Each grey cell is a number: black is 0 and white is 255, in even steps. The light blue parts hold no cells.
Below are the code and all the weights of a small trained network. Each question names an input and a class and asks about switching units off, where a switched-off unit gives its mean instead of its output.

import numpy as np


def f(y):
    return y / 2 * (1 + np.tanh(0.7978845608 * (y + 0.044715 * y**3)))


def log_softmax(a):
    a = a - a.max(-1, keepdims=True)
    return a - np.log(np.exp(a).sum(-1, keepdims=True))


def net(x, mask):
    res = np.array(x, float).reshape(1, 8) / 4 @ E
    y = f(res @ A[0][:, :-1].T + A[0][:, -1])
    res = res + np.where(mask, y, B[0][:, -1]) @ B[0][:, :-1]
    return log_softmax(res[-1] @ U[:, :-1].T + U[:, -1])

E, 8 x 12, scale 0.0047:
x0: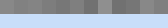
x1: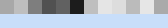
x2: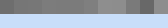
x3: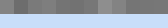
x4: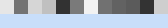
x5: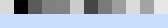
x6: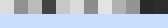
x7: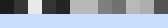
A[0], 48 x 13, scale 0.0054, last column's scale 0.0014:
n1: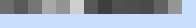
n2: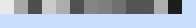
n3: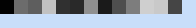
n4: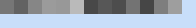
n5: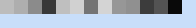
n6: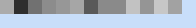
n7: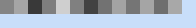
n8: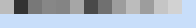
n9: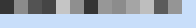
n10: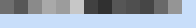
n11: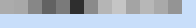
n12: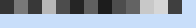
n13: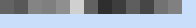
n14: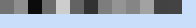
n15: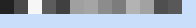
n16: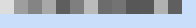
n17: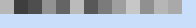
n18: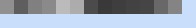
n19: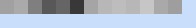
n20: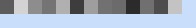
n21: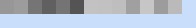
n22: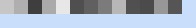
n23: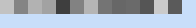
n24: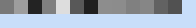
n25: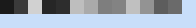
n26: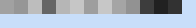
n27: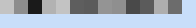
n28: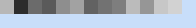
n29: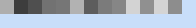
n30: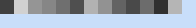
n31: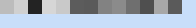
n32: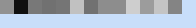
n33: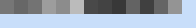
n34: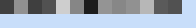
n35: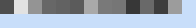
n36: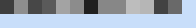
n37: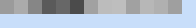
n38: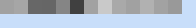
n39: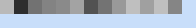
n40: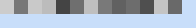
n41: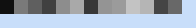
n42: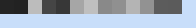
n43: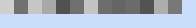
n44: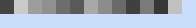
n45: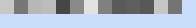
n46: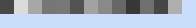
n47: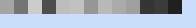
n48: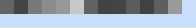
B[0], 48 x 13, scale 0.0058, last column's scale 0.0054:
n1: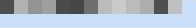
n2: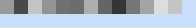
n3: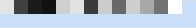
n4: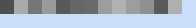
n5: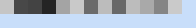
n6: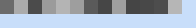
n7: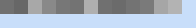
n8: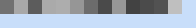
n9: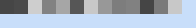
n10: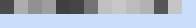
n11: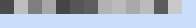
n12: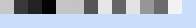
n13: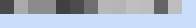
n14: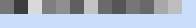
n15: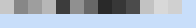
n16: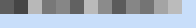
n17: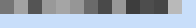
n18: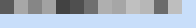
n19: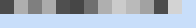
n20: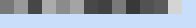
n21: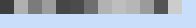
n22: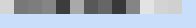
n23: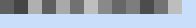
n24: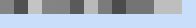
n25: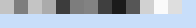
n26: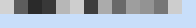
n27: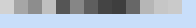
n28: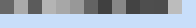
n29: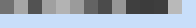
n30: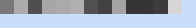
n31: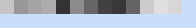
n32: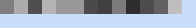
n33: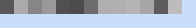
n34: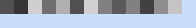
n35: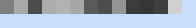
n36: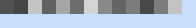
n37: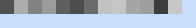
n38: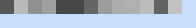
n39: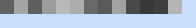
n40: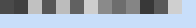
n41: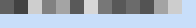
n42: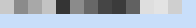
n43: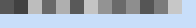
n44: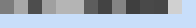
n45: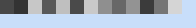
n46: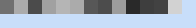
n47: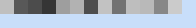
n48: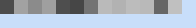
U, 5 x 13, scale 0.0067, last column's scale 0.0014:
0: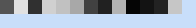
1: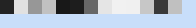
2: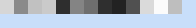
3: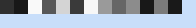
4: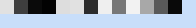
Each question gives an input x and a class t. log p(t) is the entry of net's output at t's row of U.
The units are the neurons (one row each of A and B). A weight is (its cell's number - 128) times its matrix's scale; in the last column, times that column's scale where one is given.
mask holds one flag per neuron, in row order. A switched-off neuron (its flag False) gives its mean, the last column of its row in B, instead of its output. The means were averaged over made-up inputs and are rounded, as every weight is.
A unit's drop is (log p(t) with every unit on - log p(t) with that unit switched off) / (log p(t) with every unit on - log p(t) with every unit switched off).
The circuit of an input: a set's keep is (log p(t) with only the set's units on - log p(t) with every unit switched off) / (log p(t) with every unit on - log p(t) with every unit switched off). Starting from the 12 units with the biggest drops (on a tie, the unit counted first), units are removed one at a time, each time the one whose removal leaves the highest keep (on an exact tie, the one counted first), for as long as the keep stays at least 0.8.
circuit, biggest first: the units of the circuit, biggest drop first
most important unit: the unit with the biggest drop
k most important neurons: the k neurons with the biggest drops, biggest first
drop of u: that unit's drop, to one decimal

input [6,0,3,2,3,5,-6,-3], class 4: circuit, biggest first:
n12
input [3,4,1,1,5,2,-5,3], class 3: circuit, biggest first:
n45; n40
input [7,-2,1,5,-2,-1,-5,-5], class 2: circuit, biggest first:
n31; n27
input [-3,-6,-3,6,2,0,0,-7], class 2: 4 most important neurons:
n31; n27; n22; n2
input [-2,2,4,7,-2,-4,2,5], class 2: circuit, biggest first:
n25; n15
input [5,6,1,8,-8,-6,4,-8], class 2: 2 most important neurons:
n22; n31
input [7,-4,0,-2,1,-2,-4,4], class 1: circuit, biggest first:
n13; n48
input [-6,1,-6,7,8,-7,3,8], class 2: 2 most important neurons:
n15; n25
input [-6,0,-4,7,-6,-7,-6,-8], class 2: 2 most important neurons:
n31; n22
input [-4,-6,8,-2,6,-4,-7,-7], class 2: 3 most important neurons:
n31; n2; n27
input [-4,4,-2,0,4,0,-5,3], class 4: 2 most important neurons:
n3; n12
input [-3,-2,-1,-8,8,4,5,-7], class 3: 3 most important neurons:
n45; n40; n43
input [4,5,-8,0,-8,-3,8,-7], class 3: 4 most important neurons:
n34; n14; n9; n24
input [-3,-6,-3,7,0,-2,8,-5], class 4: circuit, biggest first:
n5
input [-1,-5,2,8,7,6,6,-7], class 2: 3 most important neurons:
n27; n22; n31
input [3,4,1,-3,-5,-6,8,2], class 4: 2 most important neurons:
n5; n26
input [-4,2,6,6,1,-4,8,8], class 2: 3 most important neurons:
n25; n15; n42
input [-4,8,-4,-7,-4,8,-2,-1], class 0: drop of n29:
0.2
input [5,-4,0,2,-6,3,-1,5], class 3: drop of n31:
0.2
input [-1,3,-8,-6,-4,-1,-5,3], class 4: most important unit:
n3
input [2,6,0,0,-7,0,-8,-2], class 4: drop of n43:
0.1
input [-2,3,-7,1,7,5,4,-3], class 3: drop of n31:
0.0
